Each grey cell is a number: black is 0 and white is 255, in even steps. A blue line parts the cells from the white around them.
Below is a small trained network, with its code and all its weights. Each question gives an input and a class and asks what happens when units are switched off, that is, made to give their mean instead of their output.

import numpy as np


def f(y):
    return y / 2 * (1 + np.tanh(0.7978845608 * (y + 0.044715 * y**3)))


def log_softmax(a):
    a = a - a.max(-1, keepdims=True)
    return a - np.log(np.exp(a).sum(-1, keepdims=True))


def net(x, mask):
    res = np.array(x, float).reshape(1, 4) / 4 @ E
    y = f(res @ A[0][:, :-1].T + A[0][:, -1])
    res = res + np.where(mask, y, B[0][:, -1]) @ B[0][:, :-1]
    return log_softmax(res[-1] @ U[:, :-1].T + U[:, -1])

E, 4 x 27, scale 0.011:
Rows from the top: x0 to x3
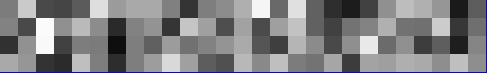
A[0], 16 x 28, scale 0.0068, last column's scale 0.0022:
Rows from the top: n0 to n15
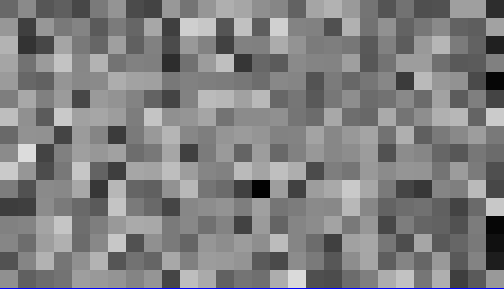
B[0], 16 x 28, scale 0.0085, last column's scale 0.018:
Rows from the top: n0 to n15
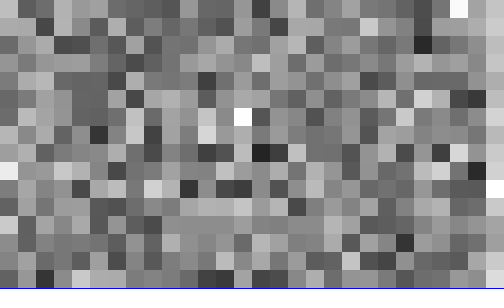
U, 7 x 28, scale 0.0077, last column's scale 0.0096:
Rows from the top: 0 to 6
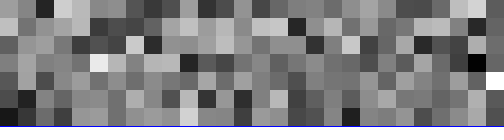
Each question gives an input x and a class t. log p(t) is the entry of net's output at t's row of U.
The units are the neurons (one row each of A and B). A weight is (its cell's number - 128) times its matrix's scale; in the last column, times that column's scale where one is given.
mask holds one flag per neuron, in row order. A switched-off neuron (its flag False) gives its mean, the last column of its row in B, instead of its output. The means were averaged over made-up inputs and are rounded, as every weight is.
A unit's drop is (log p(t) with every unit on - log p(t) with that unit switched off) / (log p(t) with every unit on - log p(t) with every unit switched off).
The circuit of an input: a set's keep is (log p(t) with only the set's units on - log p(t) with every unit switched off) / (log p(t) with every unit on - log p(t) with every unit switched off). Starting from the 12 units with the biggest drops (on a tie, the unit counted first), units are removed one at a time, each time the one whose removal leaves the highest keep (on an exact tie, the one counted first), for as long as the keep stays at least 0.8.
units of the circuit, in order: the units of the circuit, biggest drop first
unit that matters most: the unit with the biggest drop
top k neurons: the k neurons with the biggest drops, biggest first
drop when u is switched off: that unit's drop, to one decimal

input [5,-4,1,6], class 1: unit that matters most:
n9
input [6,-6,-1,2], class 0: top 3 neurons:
[n10 n8 n0]
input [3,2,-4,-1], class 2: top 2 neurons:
[n10 n2]
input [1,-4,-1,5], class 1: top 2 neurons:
[n9 n15]
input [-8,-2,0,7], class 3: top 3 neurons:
[n10 n11 n3]
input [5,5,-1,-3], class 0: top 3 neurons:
[n10 n15 n1]
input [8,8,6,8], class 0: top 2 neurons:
[n15 n10]
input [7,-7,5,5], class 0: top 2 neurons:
[n8 n10]
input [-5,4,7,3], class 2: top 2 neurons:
[n14 n7]
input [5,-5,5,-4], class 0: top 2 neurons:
[n8 n10]
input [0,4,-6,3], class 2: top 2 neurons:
[n6 n2]
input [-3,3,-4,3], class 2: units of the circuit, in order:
[n2 n6]
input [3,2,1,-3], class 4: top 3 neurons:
[n10 n9 n15]
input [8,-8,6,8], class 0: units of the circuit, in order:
[n8]
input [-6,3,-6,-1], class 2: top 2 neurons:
[n2 n6]
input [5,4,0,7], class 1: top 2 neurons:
[n9 n10]
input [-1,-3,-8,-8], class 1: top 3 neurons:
[n3 n11 n5]
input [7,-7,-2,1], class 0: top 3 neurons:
[n8 n10 n0]
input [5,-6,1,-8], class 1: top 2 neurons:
[n5 n11]
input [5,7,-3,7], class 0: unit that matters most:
n15
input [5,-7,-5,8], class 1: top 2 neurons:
[n9 n15]
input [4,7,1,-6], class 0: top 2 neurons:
[n15 n1]
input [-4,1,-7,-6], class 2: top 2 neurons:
[n2 n9]
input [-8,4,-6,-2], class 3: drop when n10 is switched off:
1.6
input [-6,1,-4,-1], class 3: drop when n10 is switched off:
1.1
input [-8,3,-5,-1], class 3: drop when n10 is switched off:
1.3
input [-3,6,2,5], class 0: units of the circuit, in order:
[n1]
